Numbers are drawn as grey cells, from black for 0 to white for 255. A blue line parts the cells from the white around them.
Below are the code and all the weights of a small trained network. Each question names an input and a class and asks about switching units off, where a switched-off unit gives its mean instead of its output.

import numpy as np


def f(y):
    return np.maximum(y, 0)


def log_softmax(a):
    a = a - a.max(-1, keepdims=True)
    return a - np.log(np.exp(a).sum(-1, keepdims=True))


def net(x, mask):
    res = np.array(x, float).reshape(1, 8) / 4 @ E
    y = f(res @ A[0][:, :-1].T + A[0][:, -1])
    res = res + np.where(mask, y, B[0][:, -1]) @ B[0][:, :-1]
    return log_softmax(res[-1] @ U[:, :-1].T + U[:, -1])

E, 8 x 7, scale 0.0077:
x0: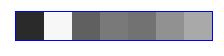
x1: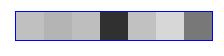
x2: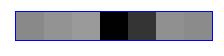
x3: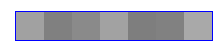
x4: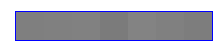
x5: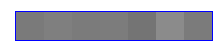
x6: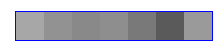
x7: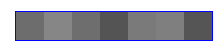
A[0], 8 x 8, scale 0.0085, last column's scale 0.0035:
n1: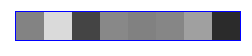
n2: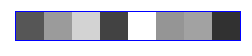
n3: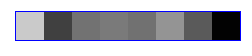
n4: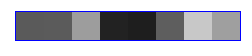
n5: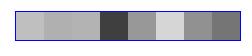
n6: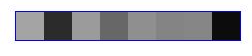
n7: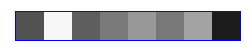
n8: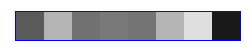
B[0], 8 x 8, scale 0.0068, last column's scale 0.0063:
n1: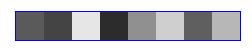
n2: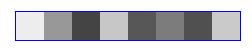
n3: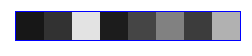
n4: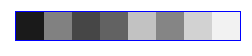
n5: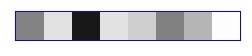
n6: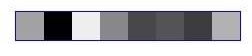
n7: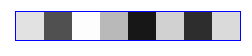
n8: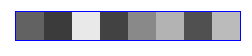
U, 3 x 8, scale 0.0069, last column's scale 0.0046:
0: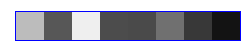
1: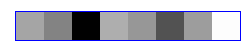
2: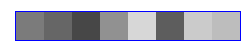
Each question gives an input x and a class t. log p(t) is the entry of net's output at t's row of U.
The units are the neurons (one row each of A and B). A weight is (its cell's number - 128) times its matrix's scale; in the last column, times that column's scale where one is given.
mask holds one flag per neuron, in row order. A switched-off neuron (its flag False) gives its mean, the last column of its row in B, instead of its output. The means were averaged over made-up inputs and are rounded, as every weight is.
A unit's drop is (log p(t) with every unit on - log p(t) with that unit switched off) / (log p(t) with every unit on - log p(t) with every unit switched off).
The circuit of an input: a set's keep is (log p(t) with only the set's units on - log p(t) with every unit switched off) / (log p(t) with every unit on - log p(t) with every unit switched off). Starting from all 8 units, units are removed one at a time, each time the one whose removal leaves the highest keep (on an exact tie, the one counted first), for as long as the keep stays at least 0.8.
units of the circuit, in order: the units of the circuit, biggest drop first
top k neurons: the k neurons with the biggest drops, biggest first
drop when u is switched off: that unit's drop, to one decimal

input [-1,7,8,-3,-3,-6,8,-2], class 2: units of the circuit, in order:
n4
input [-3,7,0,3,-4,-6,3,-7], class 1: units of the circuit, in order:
n5, n2
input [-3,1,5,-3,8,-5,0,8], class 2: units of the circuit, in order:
n4, n7
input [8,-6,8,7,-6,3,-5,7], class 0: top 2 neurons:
n7, n8
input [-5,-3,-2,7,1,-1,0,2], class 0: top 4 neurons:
n5, n4, n3, n6
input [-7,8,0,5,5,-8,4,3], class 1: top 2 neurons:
n5, n7
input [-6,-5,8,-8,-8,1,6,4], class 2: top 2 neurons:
n4, n7
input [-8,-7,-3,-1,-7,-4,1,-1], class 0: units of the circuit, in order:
n5, n3
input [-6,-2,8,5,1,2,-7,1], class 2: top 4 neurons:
n4, n7, n8, n1
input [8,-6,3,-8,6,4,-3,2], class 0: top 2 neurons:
n7, n5
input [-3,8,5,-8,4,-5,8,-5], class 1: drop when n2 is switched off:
0.1
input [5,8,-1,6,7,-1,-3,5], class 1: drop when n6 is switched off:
0.1
